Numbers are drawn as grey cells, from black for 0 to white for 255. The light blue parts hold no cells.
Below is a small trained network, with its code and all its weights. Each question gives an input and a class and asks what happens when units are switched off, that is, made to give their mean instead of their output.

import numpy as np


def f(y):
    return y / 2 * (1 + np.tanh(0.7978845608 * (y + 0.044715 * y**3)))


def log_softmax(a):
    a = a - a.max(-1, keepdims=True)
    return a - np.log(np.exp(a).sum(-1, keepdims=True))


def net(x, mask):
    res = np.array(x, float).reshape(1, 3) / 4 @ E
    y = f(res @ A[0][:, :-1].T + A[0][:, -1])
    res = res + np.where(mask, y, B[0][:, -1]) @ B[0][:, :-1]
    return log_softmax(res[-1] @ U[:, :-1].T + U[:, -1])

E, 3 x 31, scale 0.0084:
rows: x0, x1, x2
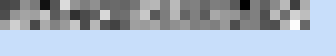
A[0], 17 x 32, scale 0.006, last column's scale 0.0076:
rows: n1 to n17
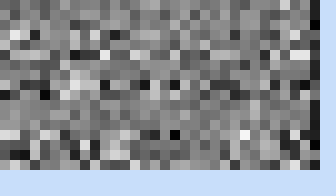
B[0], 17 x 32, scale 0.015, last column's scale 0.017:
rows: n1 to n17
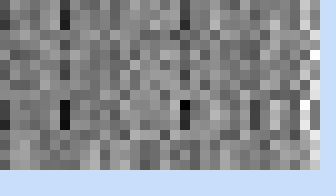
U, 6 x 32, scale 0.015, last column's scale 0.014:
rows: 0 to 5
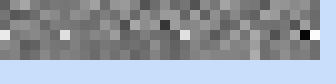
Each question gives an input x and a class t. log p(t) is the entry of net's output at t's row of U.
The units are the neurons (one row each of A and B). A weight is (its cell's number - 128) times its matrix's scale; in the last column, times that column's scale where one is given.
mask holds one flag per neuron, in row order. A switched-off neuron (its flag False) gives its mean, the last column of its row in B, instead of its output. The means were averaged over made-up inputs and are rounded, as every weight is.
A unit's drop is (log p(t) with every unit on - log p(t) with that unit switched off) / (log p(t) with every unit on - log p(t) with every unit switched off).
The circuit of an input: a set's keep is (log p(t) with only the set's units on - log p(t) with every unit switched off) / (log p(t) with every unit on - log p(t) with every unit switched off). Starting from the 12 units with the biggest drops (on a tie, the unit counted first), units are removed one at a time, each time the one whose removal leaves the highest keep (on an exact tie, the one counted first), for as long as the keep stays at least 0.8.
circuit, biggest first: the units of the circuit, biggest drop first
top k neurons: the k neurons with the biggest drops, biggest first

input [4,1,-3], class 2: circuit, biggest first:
(n10)
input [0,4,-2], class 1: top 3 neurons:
(n6 n10 n4)
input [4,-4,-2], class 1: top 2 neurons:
(n9 n14)
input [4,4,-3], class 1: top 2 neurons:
(n14 n6)
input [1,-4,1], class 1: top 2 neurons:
(n9 n16)
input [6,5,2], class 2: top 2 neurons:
(n10 n9)
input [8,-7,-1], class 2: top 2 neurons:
(n10 n6)
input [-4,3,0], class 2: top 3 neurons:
(n14 n9 n16)
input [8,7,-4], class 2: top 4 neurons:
(n10 n9 n7 n1)
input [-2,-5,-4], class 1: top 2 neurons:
(n9 n4)
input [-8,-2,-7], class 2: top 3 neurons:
(n14 n4 n17)
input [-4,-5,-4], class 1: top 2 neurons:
(n9 n4)
